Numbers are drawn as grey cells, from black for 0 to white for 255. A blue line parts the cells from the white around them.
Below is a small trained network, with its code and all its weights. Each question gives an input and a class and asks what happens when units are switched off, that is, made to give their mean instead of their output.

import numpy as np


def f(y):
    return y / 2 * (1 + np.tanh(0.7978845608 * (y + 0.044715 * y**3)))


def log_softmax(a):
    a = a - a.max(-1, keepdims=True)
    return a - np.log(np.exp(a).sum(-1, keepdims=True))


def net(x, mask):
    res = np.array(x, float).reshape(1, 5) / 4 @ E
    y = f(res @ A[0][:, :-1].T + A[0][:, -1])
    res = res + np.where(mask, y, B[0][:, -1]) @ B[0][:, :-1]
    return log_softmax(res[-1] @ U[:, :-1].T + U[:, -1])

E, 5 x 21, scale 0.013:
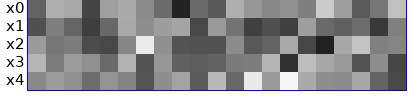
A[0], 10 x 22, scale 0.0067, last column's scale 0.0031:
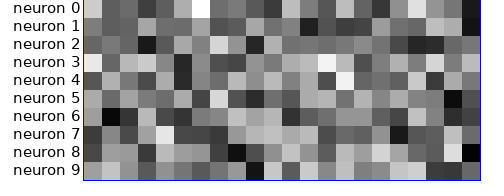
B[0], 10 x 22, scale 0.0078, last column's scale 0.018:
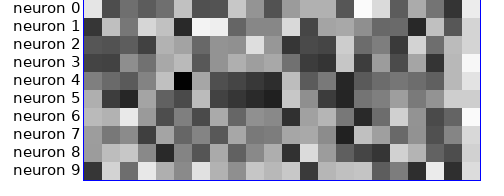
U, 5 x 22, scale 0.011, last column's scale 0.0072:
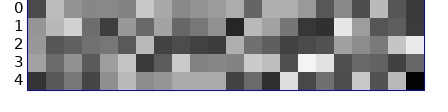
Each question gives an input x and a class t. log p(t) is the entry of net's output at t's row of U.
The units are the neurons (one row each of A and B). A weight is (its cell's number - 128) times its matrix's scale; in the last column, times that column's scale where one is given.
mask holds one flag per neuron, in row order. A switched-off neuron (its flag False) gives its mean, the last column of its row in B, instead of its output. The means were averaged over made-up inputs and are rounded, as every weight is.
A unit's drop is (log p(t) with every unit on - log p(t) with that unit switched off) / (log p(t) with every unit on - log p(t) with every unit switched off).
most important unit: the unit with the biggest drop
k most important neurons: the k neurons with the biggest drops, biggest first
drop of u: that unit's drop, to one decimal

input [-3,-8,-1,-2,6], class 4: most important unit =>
neuron 3
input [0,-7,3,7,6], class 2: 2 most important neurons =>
[neuron 5; neuron 2]
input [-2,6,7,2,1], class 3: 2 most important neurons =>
[neuron 0; neuron 3]
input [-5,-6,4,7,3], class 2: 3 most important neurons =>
[neuron 5; neuron 2; neuron 8]
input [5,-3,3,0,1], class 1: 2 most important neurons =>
[neuron 8; neuron 2]
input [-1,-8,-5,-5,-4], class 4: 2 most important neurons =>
[neuron 3; neuron 0]
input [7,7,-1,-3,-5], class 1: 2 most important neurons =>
[neuron 8; neuron 3]
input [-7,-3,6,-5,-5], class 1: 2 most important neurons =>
[neuron 6; neuron 9]
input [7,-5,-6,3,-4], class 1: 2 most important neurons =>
[neuron 8; neuron 0]
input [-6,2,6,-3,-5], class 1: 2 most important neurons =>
[neuron 6; neuron 9]
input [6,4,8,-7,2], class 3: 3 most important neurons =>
[neuron 0; neuron 5; neuron 6]
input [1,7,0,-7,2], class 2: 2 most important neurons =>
[neuron 4; neuron 3]
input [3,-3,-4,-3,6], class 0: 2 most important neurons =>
[neuron 9; neuron 0]
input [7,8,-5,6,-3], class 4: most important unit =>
neuron 2
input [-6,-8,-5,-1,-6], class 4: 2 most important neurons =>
[neuron 3; neuron 9]
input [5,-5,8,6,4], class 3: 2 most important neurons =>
[neuron 0; neuron 4]
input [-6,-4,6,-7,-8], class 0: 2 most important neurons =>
[neuron 1; neuron 5]
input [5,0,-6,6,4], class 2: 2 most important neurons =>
[neuron 5; neuron 0]
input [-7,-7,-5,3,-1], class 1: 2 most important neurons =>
[neuron 6; neuron 2]
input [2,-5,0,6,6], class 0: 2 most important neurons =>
[neuron 9; neuron 4]
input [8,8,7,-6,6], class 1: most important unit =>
neuron 8
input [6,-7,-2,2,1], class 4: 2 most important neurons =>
[neuron 3; neuron 6]
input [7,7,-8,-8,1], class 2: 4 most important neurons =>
[neuron 4; neuron 0; neuron 6; neuron 7]
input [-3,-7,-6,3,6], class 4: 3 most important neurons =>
[neuron 3; neuron 0; neuron 1]
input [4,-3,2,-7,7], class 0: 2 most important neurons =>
[neuron 9; neuron 5]
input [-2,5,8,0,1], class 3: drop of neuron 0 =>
1.2
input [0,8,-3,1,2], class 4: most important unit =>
neuron 2
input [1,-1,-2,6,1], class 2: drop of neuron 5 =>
0.4
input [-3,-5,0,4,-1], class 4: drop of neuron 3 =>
1.0
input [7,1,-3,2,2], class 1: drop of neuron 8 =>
0.6
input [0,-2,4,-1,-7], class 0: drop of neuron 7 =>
0.0
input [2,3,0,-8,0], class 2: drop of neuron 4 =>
0.1
